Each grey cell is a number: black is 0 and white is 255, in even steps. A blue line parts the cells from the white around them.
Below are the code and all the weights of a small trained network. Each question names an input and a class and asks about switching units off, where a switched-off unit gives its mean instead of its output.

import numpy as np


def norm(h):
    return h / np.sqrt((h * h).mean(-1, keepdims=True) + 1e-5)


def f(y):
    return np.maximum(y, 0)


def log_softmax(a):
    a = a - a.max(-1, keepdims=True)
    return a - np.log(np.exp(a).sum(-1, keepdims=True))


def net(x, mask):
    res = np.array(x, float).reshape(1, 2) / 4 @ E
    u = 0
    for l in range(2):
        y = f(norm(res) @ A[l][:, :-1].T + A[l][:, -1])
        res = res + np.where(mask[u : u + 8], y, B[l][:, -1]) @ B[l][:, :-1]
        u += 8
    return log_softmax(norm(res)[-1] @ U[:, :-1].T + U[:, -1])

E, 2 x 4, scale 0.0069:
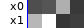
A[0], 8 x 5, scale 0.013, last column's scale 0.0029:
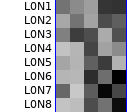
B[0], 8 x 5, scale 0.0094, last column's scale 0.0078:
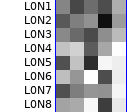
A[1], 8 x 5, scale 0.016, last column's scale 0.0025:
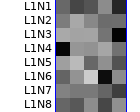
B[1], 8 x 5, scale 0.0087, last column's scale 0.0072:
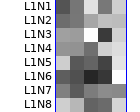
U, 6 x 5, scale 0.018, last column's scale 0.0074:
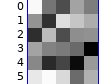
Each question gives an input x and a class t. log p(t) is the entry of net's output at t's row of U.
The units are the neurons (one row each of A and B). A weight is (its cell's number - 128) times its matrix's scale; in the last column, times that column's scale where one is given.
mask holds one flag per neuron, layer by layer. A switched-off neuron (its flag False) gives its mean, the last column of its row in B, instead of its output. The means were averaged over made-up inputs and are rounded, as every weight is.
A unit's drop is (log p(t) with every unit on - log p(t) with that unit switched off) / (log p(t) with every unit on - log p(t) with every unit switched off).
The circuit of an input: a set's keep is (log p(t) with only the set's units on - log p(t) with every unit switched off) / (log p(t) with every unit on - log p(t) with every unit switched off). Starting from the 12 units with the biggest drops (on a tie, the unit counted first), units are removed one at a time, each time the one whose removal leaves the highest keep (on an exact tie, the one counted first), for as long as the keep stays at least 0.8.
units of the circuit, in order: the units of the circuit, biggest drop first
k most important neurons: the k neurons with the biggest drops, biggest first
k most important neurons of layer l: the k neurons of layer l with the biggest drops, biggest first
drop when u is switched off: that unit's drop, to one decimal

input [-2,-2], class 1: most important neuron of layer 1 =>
L1N6
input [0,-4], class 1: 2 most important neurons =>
L0N8, L0N6
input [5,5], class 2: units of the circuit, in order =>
L0N5, L0N7
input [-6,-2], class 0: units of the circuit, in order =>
L0N6, L0N8
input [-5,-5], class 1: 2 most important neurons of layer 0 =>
L0N4, L0N5
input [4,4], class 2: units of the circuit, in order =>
L0N5, L0N7
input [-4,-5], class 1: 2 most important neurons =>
L0N4, L0N5
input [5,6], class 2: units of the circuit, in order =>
L0N7, L0N5
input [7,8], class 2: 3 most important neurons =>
L0N5, L0N7, L1N6
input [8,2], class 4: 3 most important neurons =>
L0N1, L0N2, L1N6
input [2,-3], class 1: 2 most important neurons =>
L0N8, L0N6
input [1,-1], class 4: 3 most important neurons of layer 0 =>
L0N5, L0N7, L0N4
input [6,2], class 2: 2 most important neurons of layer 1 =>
L1N4, L1N5
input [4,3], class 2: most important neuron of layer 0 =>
L0N5
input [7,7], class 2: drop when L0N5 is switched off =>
0.6
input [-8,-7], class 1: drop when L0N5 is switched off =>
0.2
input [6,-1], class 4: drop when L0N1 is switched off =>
0.0
